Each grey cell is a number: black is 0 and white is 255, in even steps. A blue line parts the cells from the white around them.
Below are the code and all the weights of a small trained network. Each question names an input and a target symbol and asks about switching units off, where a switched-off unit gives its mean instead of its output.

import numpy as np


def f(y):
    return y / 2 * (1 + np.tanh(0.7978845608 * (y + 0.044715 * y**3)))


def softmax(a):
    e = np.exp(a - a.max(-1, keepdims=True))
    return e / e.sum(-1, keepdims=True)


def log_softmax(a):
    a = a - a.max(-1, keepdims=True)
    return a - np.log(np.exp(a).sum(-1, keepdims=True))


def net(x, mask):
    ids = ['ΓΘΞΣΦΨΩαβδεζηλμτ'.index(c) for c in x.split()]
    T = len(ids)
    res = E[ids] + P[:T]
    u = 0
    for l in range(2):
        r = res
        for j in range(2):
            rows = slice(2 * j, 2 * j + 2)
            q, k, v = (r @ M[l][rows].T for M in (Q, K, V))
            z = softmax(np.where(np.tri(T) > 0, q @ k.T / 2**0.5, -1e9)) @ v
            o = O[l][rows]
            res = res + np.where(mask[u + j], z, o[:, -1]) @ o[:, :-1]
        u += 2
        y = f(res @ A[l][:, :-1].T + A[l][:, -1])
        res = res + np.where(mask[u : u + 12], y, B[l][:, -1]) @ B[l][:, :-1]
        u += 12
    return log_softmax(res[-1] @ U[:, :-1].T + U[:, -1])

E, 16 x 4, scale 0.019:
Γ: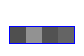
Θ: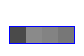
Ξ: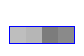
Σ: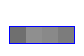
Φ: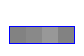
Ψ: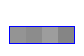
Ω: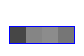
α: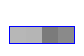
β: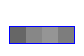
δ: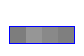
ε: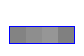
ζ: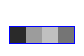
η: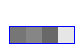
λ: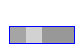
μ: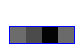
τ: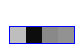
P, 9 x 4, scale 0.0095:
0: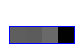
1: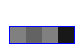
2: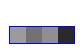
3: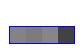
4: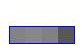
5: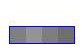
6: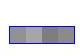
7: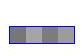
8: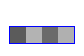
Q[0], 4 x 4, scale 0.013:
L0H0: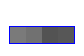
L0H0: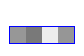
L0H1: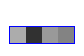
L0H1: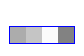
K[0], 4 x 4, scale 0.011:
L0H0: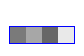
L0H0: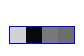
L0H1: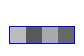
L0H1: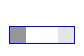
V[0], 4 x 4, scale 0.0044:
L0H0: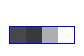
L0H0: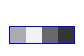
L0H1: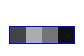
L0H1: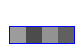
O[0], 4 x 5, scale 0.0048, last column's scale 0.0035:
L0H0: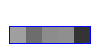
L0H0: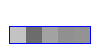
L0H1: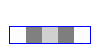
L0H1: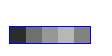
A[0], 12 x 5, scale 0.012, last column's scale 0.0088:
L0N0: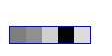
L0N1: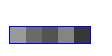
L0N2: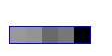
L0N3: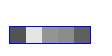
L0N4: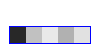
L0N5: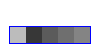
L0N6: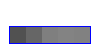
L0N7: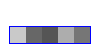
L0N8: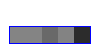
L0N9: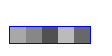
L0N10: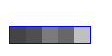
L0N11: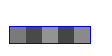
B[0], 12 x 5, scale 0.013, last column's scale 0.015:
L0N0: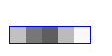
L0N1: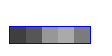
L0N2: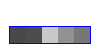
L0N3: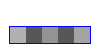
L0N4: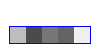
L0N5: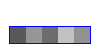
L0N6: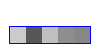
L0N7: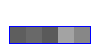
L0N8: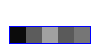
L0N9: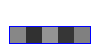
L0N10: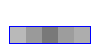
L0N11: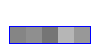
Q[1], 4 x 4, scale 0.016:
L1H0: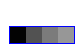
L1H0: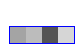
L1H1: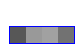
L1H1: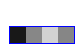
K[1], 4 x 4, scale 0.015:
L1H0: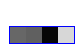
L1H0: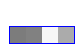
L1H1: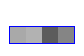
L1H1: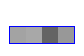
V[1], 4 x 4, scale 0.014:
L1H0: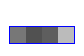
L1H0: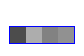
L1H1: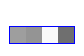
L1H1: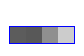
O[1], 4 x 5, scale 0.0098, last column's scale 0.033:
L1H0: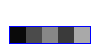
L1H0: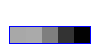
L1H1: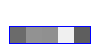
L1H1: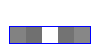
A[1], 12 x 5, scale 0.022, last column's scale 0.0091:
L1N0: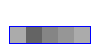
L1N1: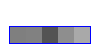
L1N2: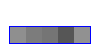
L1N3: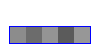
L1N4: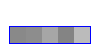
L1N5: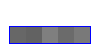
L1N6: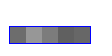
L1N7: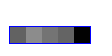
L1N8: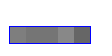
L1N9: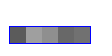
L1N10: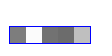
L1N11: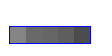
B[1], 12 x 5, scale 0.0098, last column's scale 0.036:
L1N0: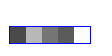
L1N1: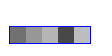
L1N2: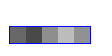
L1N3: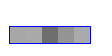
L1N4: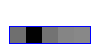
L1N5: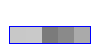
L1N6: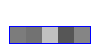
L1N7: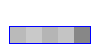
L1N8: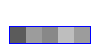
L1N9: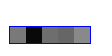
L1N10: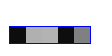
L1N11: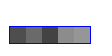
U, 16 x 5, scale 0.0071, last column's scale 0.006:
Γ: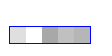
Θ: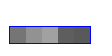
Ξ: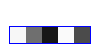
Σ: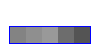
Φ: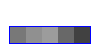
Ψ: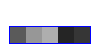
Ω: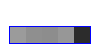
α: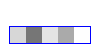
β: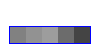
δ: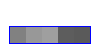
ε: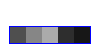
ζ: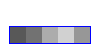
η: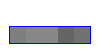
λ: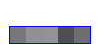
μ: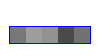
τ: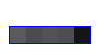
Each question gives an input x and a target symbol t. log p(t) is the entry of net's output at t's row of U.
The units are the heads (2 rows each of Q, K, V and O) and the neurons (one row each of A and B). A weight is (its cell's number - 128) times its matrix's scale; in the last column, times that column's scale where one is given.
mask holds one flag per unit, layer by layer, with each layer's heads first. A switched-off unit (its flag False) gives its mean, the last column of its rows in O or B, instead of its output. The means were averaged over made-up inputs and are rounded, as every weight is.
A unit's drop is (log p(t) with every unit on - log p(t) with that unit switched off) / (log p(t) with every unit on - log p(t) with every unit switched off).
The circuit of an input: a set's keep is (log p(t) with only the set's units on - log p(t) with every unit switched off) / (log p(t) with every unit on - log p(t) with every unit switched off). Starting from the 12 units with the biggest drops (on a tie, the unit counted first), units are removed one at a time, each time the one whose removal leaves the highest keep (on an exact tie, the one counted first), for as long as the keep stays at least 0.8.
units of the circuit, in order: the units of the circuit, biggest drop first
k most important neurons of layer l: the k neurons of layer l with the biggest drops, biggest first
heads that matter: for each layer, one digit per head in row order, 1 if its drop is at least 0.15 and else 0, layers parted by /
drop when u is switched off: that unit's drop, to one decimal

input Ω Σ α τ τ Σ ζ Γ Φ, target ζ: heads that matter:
00 / 11
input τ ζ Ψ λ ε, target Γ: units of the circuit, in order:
L1H0
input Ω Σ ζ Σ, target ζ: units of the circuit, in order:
L0N4, L1H0, L0N3, L0N0
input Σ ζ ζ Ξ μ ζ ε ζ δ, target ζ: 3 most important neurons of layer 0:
L0N10, L0N3, L0N4
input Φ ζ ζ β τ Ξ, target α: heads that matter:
00 / 01
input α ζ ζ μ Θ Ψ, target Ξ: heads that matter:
00 / 01
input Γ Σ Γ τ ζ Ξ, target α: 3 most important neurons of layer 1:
L1N0, L1N11, L1N5
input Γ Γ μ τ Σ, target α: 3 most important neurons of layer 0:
L0N0, L0N5, L0N4
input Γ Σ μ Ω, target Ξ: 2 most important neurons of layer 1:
L1N3, L1N1
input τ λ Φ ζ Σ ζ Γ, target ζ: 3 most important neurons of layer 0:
L0N4, L0N3, L0N6
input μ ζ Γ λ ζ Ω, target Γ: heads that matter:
00 / 11
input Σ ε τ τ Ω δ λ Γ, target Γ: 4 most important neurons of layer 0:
L0N10, L0N11, L0N5, L0N3
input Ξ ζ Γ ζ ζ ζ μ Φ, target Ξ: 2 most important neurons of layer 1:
L1N1, L1N3
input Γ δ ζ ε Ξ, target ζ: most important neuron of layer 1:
L1N0
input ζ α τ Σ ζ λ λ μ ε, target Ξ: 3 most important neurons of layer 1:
L1N1, L1N3, L1N2
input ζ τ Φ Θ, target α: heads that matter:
01 / 01
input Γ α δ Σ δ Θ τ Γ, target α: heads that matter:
00 / 01
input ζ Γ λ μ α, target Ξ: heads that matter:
00 / 01
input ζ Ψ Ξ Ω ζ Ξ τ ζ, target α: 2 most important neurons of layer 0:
L0N0, L0N5
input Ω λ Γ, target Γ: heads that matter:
00 / 10
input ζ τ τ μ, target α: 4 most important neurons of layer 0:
L0N0, L0N4, L0N5, L0N3
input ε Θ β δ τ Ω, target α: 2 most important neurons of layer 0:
L0N0, L0N5
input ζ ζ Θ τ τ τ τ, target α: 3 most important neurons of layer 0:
L0N0, L0N4, L0N5
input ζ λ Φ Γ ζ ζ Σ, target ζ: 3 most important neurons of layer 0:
L0N3, L0N4, L0N6
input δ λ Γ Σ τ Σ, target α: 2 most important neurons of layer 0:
L0N0, L0N5
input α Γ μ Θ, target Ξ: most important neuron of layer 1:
L1N3
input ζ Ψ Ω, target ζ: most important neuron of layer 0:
L0N6
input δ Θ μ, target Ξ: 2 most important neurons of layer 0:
L0N0, L0N10
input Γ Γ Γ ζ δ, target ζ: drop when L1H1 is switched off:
0.2
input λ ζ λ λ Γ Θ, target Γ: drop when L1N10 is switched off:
0.0
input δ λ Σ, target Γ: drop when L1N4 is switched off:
0.1
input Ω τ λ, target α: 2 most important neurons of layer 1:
L1N4, L1N3
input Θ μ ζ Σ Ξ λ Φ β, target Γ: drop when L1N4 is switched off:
0.2
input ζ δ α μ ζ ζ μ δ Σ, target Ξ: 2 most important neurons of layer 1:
L1N1, L1N3
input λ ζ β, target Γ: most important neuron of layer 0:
L0N11
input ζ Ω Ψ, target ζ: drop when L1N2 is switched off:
-0.1
